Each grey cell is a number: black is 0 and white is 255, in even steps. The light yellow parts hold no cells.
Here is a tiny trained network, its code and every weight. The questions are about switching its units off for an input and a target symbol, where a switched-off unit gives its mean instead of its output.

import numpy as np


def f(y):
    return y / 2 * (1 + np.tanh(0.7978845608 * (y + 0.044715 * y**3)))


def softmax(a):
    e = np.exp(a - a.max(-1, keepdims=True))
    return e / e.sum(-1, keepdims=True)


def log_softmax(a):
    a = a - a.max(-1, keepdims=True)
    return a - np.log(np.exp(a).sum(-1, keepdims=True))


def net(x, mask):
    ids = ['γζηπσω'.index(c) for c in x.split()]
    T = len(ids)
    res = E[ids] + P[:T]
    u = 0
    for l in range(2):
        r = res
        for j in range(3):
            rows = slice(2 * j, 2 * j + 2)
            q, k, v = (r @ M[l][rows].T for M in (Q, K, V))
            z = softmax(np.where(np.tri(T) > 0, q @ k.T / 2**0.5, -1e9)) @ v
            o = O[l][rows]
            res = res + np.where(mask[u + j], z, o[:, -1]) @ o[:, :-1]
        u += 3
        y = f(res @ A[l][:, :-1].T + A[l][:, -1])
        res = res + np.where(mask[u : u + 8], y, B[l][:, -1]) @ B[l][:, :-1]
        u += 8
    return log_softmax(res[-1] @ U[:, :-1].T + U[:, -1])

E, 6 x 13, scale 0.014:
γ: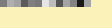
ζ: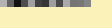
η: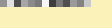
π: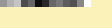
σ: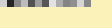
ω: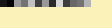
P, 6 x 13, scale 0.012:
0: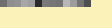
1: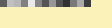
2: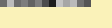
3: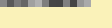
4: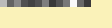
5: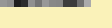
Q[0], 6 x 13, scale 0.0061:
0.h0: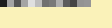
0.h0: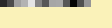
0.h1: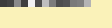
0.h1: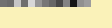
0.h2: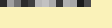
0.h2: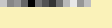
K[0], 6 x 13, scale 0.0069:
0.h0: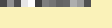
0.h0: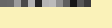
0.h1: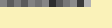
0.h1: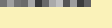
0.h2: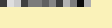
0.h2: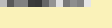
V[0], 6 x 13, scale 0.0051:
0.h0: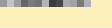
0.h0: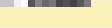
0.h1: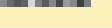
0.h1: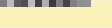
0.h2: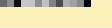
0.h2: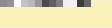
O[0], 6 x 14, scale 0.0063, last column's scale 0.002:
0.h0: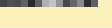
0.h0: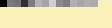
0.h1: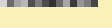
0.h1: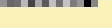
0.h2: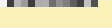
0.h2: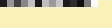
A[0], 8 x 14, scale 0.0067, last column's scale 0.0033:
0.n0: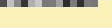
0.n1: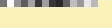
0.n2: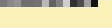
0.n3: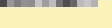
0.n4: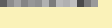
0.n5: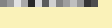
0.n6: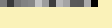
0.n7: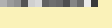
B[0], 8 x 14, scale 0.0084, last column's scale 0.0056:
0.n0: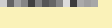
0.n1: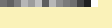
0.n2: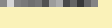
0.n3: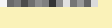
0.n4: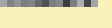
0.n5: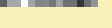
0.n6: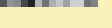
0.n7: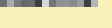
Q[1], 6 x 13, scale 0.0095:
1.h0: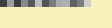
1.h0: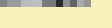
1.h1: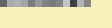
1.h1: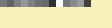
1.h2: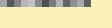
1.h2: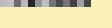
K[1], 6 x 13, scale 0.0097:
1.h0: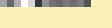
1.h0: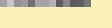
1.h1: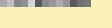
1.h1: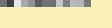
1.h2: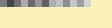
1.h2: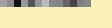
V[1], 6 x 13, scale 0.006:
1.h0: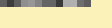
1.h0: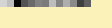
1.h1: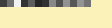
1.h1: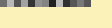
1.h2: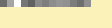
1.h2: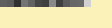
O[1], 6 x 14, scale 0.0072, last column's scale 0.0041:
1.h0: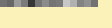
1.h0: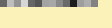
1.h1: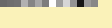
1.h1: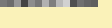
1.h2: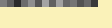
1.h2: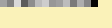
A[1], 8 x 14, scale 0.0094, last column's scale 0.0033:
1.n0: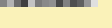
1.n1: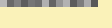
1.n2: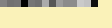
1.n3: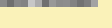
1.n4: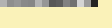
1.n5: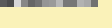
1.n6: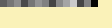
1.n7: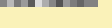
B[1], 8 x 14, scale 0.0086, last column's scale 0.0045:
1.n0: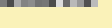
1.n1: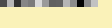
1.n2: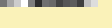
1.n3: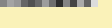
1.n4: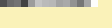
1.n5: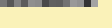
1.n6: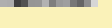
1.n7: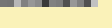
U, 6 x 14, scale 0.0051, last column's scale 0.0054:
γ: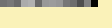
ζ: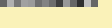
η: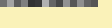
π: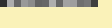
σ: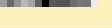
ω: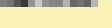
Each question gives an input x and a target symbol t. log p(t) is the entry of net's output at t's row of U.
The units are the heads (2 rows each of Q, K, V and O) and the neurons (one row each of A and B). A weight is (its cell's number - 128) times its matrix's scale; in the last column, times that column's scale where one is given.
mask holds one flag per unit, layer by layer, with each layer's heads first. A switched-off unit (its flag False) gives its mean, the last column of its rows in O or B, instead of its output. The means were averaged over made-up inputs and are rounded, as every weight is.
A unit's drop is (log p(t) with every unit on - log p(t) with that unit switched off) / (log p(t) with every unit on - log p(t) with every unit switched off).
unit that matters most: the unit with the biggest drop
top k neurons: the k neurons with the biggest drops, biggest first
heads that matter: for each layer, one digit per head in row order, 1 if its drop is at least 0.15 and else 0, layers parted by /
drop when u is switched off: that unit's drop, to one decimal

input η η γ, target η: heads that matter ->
111 / 010
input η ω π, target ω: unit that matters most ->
1.h0
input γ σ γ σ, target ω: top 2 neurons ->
(1.n4, 0.n1)
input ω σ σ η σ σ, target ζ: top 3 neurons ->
(1.n2, 0.n1, 1.n1)
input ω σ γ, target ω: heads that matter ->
000 / 110
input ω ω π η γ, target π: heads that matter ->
001 / 000
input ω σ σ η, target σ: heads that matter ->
000 / 001
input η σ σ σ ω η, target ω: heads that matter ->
110 / 010
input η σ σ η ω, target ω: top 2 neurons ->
(1.n6, 0.n3)
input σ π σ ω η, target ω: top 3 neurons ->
(0.n6, 1.n6, 1.n2)
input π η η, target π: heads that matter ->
111 / 010
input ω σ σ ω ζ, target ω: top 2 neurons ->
(0.n6, 1.n6)
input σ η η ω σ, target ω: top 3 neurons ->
(0.n6, 1.n6, 0.n3)
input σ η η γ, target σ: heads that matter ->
000 / 000
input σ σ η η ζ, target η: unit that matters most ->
1.h0
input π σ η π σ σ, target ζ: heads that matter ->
010 / 000
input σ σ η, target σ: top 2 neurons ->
(0.n1, 0.n0)
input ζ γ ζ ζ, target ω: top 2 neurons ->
(1.n4, 1.n2)
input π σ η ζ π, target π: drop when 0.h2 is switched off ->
0.3
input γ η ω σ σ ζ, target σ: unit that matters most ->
0.n3
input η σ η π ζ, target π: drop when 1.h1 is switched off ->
0.3
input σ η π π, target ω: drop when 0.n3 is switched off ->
-0.1
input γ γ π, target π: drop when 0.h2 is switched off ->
0.4
